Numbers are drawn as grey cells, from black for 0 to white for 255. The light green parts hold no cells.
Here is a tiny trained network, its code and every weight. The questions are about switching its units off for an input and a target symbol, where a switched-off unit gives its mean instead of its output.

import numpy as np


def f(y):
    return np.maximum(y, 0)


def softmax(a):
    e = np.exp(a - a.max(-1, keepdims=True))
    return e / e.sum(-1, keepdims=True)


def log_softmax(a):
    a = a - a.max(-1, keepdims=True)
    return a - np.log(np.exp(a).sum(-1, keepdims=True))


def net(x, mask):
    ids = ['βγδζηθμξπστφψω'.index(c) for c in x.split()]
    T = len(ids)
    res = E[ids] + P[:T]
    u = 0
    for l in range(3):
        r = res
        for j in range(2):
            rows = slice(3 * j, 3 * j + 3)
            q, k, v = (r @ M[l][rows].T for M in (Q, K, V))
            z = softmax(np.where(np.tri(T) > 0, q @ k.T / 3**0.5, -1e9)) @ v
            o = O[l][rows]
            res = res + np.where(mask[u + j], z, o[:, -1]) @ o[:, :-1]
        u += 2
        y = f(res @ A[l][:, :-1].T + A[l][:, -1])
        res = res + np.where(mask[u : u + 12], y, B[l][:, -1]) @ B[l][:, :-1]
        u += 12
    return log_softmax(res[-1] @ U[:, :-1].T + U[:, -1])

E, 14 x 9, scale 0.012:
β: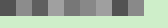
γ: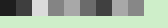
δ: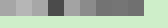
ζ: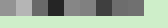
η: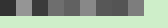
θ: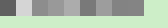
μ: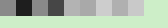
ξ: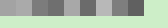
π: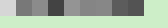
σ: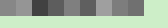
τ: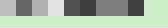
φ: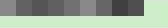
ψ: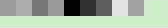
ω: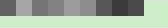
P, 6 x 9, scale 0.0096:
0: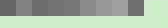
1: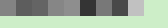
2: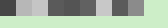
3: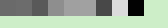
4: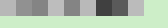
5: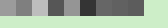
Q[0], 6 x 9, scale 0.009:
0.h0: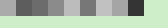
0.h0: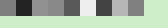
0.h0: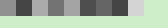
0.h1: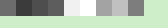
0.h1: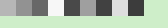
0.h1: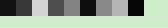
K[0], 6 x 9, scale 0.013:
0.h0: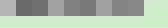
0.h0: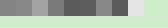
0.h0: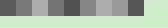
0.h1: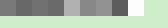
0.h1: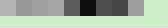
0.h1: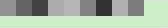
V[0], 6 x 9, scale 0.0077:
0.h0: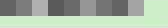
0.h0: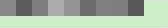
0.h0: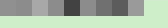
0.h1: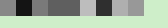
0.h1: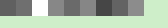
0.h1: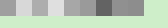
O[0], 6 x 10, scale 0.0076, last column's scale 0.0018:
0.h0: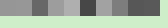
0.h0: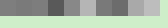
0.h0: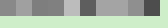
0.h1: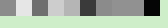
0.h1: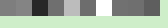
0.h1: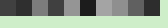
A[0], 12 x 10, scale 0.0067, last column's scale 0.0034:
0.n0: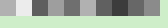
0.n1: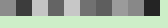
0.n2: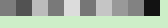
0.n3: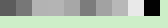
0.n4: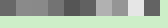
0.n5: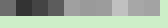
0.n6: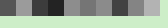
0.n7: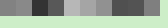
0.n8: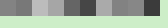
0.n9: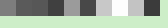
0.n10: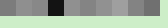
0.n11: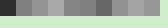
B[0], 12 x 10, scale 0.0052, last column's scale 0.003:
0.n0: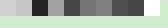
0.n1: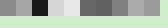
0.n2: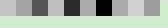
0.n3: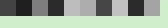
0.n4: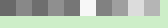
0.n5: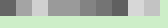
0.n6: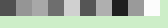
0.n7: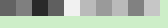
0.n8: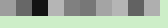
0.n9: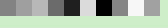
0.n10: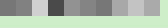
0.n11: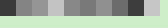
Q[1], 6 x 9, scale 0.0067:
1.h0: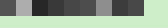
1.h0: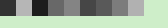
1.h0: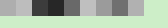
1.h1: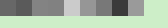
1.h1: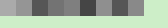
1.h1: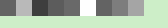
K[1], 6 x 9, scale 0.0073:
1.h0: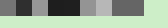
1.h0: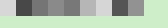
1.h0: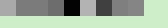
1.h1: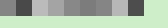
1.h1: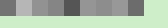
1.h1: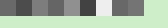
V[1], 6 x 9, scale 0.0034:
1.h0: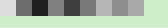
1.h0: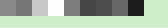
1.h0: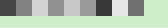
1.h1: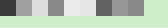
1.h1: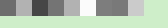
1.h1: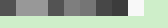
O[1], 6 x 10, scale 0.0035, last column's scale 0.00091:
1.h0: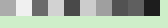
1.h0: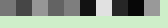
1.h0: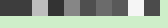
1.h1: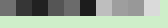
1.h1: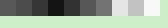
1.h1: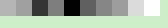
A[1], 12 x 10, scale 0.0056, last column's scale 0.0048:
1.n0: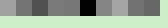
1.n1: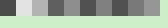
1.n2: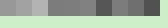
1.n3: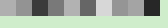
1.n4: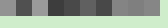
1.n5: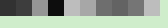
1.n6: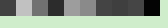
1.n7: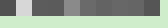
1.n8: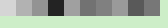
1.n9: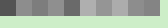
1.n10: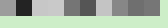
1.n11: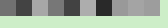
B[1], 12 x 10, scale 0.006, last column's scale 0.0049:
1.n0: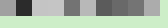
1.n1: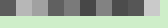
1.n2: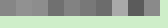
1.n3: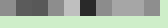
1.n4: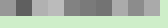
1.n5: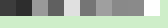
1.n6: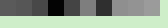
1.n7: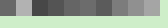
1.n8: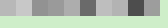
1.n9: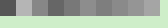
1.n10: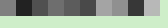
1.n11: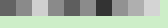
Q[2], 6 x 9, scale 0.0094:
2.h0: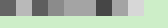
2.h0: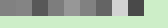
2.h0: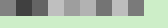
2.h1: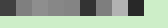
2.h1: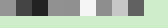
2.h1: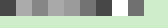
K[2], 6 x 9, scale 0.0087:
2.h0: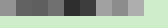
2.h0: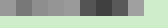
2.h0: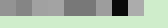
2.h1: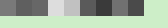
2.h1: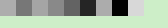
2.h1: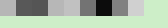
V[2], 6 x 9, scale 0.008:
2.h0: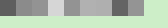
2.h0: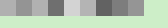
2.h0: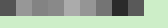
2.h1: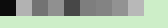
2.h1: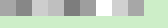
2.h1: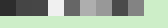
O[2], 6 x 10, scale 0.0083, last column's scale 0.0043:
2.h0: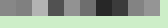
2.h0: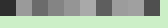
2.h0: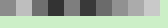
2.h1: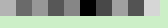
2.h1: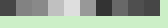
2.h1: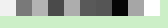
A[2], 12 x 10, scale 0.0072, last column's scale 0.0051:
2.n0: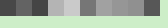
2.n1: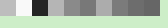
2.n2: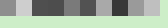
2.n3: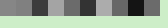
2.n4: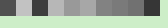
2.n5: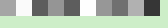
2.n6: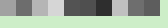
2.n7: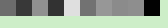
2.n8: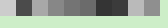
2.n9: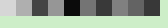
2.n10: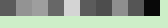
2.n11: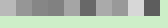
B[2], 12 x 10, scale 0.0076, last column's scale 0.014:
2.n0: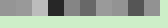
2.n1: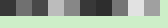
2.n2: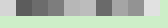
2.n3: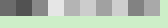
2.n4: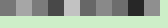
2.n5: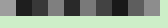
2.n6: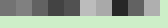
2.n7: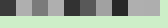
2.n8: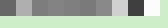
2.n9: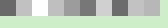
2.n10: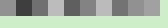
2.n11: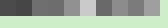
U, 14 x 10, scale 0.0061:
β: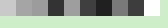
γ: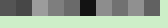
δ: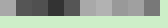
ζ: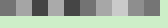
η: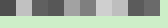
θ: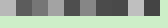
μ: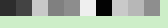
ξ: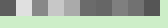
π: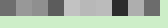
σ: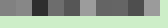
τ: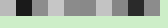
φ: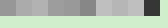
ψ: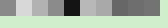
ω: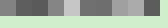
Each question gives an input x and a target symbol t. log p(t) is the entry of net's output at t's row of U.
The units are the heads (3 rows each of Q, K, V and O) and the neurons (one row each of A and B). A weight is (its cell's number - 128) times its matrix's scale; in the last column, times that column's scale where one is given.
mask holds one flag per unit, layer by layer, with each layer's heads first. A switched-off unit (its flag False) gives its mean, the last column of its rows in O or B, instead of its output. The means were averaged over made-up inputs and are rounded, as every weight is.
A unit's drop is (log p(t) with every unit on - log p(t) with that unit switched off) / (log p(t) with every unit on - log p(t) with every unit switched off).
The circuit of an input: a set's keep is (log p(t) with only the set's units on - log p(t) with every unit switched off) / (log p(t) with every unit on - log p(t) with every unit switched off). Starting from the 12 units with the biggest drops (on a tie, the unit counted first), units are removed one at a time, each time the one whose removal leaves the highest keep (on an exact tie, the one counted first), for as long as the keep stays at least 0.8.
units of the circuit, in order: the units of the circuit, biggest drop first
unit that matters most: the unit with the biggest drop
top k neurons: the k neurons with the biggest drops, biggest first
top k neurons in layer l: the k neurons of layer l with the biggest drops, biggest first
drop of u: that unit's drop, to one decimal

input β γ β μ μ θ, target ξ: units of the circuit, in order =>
[0.h1 2.h1]
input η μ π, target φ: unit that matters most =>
2.n9
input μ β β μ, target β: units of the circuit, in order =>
[2.h1 2.h0]
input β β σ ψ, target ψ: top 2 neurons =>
[2.n6 2.n9]
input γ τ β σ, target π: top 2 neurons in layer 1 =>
[1.n5 1.n0]
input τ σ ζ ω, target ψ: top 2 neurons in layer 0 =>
[0.n0 0.n6]
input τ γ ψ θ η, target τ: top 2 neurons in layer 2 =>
[2.n3 2.n10]
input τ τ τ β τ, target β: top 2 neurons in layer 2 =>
[2.n3 2.n9]
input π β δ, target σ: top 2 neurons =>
[2.n5 0.n0]
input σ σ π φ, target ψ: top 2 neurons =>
[2.n9 0.n0]
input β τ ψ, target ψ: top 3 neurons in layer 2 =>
[2.n6 2.n9 2.n2]
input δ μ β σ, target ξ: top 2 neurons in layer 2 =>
[2.n9 2.n1]
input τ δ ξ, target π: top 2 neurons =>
[0.n6 1.n1]
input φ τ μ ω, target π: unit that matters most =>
0.h1
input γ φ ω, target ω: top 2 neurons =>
[2.n1 2.n2]
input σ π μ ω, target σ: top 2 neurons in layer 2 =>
[2.n5 2.n4]
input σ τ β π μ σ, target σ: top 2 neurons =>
[2.n5 0.n7]
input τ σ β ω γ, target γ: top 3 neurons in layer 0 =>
[0.n3 0.n0 0.n11]
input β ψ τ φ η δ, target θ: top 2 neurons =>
[2.n5 2.n1]
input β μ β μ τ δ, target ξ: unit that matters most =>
0.h1
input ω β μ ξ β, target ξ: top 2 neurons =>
[0.n0 2.n9]
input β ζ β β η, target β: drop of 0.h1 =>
0.7
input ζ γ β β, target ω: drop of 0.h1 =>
1.0
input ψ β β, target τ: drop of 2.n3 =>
0.2
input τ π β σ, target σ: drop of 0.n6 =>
0.0
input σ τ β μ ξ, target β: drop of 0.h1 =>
0.2
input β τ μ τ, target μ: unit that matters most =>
2.h0
